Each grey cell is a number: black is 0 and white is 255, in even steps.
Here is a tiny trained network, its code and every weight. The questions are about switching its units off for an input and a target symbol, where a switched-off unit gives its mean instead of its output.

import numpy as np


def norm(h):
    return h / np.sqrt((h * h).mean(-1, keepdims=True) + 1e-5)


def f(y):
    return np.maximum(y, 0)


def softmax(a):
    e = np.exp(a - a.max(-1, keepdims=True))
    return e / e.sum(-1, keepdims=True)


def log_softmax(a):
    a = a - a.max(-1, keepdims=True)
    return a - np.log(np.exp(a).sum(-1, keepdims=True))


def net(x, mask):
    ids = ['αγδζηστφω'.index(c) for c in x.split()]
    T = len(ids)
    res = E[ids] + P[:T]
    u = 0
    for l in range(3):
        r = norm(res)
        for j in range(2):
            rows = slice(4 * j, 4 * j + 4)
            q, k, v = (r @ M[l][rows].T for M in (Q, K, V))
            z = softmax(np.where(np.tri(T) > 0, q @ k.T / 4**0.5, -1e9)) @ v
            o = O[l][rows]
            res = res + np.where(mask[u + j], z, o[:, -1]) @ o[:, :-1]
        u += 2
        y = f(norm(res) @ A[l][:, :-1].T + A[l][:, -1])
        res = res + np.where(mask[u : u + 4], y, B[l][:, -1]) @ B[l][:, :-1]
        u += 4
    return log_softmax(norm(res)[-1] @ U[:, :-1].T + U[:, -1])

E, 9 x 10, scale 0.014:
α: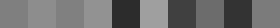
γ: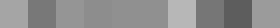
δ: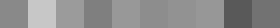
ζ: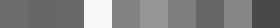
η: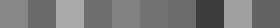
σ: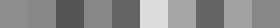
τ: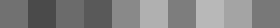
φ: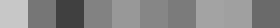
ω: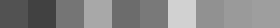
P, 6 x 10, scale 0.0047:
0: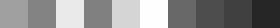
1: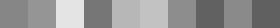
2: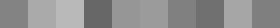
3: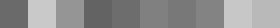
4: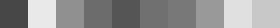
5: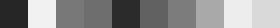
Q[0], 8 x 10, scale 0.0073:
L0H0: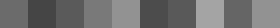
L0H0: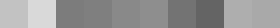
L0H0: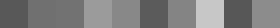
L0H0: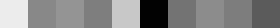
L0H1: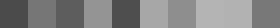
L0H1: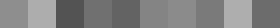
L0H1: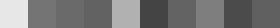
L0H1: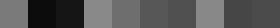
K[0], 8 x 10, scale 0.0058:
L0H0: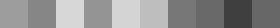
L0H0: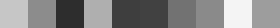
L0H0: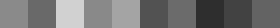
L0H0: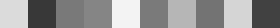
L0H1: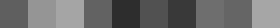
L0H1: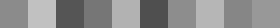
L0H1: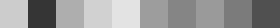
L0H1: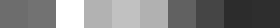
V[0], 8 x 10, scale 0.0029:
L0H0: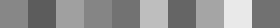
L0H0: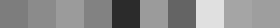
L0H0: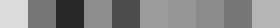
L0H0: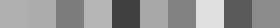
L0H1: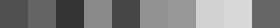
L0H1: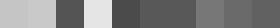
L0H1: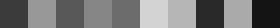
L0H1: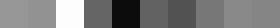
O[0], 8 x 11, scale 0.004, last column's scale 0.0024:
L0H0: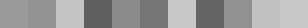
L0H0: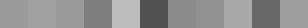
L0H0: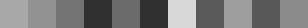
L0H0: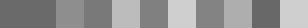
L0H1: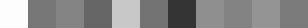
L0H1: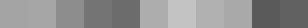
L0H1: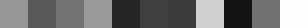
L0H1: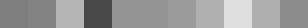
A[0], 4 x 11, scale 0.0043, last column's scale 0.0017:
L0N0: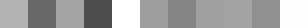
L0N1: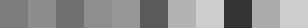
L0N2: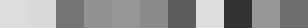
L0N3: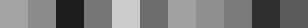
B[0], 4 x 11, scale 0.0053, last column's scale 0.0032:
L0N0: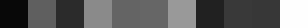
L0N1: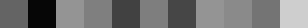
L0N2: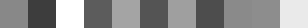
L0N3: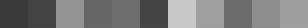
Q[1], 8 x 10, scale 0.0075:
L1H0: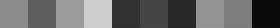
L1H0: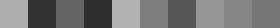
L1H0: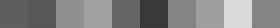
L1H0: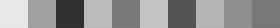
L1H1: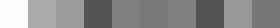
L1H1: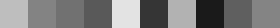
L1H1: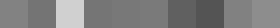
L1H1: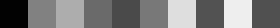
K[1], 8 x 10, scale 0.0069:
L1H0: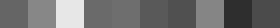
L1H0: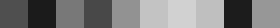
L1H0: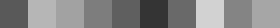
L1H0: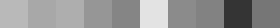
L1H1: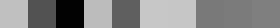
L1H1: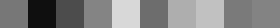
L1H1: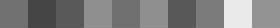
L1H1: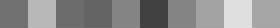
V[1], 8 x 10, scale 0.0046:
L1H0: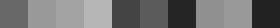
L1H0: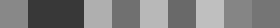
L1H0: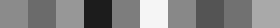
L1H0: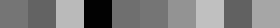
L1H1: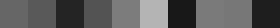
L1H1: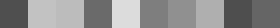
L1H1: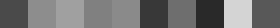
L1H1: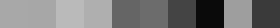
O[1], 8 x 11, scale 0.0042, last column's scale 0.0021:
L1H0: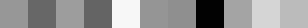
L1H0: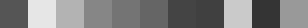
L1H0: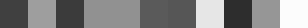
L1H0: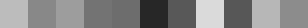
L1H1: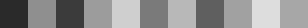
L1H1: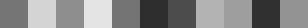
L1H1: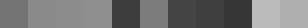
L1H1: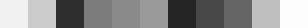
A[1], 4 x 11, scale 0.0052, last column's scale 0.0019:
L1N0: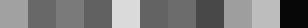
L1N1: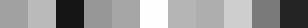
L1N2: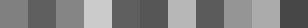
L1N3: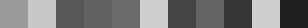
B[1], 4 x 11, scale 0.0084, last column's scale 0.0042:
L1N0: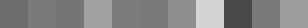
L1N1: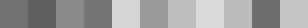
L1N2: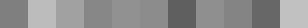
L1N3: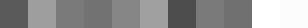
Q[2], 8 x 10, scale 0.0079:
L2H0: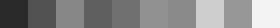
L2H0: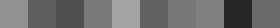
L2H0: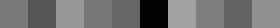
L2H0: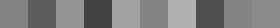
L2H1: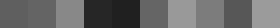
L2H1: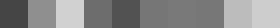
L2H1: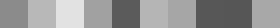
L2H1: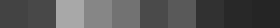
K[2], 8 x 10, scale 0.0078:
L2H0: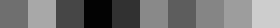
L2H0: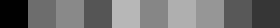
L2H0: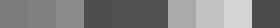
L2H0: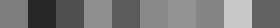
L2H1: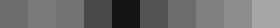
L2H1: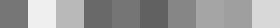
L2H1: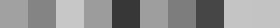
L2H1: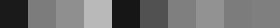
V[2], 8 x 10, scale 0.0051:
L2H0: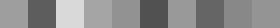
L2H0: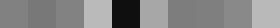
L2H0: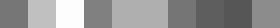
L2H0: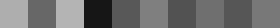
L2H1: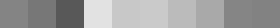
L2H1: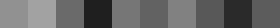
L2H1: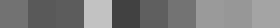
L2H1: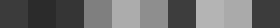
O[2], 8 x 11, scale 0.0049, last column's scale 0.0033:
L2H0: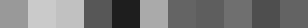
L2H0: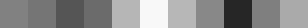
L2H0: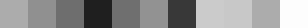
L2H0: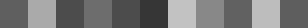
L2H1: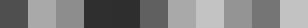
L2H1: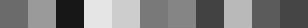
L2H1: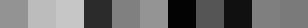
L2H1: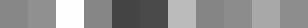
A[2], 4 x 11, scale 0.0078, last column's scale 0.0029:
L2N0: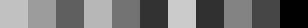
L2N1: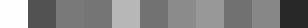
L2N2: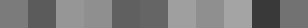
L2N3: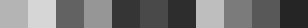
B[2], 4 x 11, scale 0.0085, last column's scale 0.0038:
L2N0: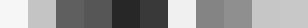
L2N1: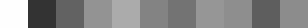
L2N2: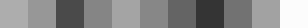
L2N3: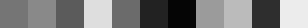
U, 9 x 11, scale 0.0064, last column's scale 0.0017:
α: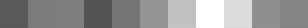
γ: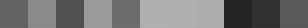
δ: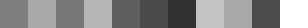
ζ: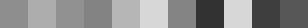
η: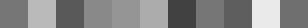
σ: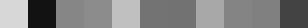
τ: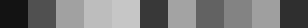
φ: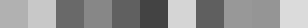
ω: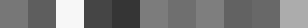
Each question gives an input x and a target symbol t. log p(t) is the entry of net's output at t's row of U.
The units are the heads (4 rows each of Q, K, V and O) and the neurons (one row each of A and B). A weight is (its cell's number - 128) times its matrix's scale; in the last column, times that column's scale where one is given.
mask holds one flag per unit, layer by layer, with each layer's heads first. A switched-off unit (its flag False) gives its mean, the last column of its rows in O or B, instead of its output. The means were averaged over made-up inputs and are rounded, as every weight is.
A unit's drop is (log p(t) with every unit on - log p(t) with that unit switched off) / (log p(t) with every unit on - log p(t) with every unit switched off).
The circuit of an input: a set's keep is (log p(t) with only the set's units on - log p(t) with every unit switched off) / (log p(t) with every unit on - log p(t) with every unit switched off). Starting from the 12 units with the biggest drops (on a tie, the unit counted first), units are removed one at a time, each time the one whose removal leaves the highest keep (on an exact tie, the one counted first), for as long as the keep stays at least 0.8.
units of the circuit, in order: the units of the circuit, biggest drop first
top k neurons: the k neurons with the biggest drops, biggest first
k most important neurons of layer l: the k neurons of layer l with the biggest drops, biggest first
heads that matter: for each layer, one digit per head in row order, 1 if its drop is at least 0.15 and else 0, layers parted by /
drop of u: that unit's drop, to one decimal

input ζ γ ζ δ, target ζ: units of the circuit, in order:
[L1H0]
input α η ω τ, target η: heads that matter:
00 / 01 / 00
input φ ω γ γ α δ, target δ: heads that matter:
00 / 01 / 00
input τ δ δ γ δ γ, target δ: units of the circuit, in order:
[L1H1, L2N3]
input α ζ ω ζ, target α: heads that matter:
00 / 00 / 01
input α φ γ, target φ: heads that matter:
00 / 00 / 00
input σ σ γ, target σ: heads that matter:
01 / 00 / 00
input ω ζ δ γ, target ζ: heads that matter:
01 / 10 / 01
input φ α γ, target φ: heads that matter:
00 / 00 / 10
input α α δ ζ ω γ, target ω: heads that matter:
00 / 01 / 00
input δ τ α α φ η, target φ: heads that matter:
10 / 00 / 10
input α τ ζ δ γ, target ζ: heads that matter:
01 / 10 / 00
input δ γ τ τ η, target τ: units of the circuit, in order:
[L1H1, L2H0]
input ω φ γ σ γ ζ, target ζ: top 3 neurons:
[L0N1, L0N0, L1N3]
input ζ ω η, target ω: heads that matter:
00 / 00 / 01
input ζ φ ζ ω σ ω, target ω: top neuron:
[L1N1]
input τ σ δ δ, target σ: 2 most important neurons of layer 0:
[L0N2, L0N1]
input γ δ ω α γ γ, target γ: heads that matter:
01 / 01 / 11
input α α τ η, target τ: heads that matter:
00 / 01 / 00
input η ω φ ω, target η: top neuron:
[L0N2]
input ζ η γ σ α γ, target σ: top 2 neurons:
[L0N1, L2N1]
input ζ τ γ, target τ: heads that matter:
00 / 01 / 00
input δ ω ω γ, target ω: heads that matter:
00 / 00 / 00
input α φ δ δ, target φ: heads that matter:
00 / 00 / 01
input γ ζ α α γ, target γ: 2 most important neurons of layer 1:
[L1N3, L1N1]
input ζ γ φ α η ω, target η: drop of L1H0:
0.0
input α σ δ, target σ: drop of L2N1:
0.1
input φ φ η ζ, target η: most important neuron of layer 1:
[L1N3]
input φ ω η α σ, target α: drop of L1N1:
0.6
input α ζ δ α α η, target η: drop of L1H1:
0.6
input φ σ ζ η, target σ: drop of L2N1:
0.2
